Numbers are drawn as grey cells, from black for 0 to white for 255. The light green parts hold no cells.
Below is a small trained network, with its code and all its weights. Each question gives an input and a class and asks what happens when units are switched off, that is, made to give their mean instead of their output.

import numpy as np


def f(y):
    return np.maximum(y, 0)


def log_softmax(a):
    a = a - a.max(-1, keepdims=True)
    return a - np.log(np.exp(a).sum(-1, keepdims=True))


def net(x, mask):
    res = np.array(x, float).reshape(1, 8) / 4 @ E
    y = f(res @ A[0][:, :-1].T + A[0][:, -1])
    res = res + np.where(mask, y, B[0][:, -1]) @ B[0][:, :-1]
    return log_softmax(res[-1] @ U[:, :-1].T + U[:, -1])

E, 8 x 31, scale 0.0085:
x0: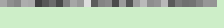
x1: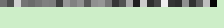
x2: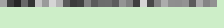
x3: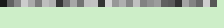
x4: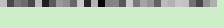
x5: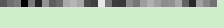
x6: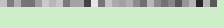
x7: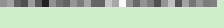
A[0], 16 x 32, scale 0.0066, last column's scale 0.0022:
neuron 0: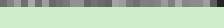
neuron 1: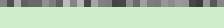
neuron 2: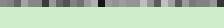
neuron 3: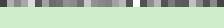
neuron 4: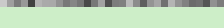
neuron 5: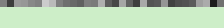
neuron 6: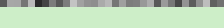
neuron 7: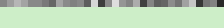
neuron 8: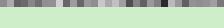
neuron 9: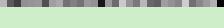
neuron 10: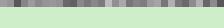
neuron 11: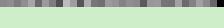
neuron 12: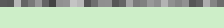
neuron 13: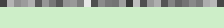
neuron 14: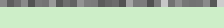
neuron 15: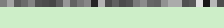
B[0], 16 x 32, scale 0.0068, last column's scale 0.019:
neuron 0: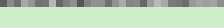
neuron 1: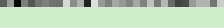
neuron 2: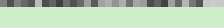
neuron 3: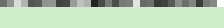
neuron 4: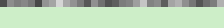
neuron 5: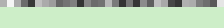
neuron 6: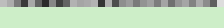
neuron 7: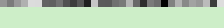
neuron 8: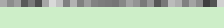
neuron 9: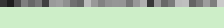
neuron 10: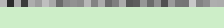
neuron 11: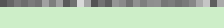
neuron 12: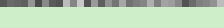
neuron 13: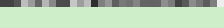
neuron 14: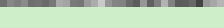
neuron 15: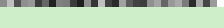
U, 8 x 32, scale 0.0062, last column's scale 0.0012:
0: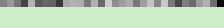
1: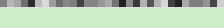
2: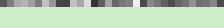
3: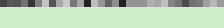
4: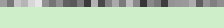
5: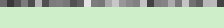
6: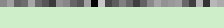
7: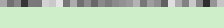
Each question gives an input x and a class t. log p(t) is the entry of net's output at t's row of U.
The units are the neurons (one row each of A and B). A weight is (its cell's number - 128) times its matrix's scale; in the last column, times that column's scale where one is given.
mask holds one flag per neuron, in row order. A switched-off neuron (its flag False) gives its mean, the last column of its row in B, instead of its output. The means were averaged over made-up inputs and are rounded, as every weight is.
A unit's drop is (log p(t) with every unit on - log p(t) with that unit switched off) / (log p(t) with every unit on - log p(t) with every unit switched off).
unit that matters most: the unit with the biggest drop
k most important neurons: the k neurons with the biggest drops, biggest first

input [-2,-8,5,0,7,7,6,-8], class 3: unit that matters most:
neuron 1
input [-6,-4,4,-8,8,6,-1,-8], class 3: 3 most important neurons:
neuron 1; neuron 4; neuron 12
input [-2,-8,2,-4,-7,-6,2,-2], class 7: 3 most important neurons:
neuron 8; neuron 4; neuron 10
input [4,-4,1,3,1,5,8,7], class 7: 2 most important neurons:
neuron 8; neuron 10
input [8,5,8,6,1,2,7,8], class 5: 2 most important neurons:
neuron 9; neuron 2
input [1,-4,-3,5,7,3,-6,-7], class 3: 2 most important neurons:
neuron 3; neuron 6
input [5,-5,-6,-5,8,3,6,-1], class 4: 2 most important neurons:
neuron 7; neuron 14
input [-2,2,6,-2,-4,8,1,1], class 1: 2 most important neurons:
neuron 5; neuron 1
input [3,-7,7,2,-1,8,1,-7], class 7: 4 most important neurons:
neuron 8; neuron 4; neuron 14; neuron 2
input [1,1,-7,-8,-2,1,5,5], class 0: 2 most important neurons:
neuron 6; neuron 15
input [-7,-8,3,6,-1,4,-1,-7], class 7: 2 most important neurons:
neuron 8; neuron 4
